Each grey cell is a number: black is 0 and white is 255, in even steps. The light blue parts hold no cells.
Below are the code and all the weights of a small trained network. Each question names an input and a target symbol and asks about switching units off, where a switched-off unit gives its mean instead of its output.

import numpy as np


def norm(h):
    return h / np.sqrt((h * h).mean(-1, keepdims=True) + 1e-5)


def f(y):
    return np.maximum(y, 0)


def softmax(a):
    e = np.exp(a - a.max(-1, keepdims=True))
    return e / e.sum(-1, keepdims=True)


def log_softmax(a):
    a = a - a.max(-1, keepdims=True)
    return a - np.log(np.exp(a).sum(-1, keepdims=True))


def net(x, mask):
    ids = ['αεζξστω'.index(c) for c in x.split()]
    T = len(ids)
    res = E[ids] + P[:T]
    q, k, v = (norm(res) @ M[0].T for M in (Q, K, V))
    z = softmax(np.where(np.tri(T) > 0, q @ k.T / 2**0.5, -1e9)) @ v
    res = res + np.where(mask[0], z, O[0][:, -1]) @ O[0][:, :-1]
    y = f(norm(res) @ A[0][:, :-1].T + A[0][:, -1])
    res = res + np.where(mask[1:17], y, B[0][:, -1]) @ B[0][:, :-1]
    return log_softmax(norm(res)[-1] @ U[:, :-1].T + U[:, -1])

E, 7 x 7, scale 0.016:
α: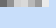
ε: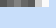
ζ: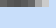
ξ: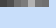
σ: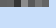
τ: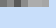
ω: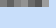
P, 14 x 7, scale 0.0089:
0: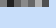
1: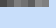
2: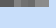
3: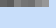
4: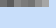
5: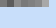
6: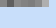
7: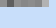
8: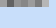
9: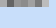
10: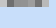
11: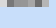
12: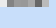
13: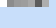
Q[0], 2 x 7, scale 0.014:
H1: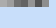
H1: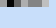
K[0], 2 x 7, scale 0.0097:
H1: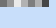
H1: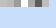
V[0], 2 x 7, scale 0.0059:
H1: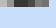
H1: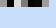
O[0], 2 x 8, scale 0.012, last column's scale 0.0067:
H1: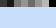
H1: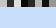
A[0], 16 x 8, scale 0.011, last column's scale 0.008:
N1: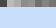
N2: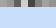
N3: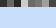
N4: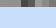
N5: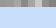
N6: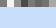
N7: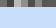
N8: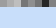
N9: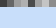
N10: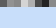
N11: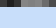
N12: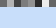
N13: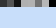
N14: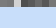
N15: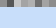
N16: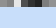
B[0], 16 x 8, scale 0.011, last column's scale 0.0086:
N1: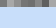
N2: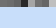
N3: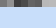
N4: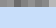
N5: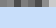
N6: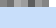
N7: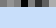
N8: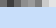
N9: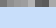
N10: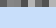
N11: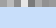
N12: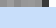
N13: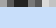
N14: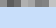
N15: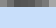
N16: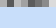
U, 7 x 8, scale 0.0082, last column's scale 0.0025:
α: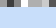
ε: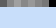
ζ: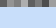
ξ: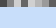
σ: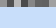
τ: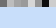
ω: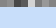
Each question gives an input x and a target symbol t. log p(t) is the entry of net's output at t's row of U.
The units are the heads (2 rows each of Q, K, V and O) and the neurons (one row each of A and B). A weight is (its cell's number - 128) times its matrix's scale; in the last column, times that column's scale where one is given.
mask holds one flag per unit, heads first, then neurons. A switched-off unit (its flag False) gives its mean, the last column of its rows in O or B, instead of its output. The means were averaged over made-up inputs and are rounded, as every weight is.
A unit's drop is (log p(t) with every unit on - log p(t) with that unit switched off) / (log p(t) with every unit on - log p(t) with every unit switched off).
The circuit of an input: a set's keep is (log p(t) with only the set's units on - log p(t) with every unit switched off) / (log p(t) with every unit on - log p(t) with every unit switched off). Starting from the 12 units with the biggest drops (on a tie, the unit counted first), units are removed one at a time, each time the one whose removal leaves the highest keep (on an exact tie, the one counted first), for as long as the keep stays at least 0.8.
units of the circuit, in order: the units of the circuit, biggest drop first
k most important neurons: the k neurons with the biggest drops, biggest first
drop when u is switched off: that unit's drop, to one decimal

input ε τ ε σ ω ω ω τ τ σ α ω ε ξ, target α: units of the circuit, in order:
(N8 N7)
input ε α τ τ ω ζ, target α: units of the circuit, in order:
(N7 N2)
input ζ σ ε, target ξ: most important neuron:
(N9)
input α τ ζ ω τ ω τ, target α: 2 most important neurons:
(N6 N7)
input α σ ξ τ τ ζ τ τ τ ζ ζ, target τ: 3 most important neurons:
(N12 N13 N8)
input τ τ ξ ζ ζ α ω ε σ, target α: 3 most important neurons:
(N8 N7 N6)
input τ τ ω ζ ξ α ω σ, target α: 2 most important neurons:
(N8 N7)
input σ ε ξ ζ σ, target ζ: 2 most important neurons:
(N11 N7)
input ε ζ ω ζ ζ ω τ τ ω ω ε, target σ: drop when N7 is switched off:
0.2
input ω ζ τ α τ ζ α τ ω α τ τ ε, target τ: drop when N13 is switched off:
0.3
